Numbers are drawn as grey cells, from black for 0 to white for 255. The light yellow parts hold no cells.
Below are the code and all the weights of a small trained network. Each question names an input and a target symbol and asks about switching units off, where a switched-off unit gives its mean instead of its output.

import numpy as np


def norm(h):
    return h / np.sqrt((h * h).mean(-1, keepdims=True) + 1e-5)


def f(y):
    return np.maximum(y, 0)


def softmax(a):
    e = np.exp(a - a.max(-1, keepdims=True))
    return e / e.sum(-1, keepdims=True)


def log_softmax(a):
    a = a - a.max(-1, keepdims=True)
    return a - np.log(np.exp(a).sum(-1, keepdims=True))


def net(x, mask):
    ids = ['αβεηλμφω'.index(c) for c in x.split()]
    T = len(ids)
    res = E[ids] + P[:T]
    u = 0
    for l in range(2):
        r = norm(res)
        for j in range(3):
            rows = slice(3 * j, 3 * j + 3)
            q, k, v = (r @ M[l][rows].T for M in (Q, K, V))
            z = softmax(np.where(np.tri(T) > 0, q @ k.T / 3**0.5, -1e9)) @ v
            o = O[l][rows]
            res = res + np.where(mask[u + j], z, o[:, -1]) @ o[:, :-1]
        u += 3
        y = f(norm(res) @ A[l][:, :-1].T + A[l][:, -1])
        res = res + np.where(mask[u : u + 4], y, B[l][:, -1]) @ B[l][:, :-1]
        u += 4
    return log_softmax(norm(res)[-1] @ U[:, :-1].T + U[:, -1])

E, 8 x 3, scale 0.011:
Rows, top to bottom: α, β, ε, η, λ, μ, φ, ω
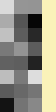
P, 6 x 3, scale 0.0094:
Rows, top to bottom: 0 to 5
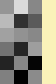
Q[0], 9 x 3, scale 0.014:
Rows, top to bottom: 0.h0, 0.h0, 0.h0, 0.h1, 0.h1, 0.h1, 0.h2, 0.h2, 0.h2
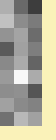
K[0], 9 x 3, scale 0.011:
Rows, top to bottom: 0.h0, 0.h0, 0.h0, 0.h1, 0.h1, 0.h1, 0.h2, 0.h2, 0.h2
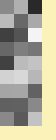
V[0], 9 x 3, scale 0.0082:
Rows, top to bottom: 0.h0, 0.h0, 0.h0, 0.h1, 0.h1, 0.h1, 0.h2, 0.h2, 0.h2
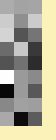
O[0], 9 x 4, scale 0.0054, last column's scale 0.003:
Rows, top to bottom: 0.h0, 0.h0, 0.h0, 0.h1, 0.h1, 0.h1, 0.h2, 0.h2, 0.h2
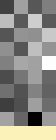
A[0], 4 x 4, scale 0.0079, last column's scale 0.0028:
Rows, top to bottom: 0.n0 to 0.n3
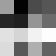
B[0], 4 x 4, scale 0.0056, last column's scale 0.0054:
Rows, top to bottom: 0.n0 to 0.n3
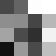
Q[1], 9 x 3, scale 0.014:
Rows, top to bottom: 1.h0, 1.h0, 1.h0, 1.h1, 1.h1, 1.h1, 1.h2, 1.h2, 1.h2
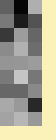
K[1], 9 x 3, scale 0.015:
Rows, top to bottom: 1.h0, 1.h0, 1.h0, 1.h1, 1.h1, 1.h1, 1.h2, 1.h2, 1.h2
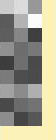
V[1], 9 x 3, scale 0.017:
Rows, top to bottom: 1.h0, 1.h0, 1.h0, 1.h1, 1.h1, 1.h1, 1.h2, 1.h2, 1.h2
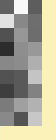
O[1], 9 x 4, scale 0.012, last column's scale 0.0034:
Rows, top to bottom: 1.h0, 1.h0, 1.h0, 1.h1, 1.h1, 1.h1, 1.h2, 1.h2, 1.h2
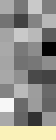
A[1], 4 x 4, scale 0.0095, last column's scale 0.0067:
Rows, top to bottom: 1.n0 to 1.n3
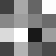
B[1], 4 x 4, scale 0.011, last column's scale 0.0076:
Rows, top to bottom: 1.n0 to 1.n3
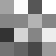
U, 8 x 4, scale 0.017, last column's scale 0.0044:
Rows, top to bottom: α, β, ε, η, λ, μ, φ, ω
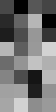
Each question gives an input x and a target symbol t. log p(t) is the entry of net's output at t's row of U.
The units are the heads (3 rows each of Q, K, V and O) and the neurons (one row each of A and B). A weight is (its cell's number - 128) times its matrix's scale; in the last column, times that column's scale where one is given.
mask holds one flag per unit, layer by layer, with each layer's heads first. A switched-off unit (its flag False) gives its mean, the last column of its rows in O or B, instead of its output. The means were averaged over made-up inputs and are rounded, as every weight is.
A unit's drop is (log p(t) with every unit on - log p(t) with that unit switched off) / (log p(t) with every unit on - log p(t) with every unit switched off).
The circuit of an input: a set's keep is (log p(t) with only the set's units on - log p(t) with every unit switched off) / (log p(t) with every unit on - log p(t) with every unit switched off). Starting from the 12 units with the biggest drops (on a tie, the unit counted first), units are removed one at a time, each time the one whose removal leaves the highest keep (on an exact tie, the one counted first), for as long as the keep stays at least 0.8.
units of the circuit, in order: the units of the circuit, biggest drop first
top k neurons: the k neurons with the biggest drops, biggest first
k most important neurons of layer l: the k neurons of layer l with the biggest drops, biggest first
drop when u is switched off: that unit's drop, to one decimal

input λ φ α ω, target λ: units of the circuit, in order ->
(0.n2 1.h0 0.h1)
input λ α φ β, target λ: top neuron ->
(0.n2)
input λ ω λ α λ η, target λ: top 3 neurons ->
(0.n2 0.n0 0.n3)
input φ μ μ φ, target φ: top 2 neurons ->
(0.n2 0.n3)
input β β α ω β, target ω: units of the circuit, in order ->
(1.h0 0.n2 1.h2)
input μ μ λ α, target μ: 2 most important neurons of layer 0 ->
(0.n2 0.n0)
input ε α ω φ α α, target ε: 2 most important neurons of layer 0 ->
(0.n0 0.n3)
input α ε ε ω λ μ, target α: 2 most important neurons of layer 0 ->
(0.n2 0.n0)
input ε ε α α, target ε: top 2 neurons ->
(0.n3 0.n2)
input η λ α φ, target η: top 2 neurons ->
(0.n0 0.n3)
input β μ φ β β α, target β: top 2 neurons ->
(0.n2 0.n3)
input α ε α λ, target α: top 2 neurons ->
(0.n0 0.n2)
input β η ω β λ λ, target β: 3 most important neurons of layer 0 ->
(0.n0 0.n1 0.n3)
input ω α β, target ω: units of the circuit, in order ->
(1.h0)
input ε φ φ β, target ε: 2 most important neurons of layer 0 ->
(0.n3 0.n0)
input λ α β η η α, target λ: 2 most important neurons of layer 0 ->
(0.n3 0.n2)
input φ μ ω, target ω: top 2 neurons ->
(0.n2 0.n0)
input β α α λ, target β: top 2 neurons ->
(0.n2 0.n3)
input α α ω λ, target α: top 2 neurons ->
(0.n2 0.n0)
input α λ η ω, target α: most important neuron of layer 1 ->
(1.n2)
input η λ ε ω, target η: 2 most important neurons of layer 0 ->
(0.n0 0.n3)
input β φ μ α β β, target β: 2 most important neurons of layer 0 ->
(0.n2 0.n3)
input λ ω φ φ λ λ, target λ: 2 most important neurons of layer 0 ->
(0.n2 0.n0)
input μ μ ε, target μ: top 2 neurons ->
(0.n2 0.n0)
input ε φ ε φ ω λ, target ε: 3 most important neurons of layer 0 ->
(0.n3 0.n0 0.n1)
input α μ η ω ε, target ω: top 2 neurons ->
(0.n0 1.n0)
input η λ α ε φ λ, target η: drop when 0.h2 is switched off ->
0.9
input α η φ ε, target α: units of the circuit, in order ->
(1.h0)
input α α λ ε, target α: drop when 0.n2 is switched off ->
0.5
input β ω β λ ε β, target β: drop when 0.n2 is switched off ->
0.1
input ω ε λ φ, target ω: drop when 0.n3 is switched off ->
0.0
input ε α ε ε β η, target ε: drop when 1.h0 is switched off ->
0.2
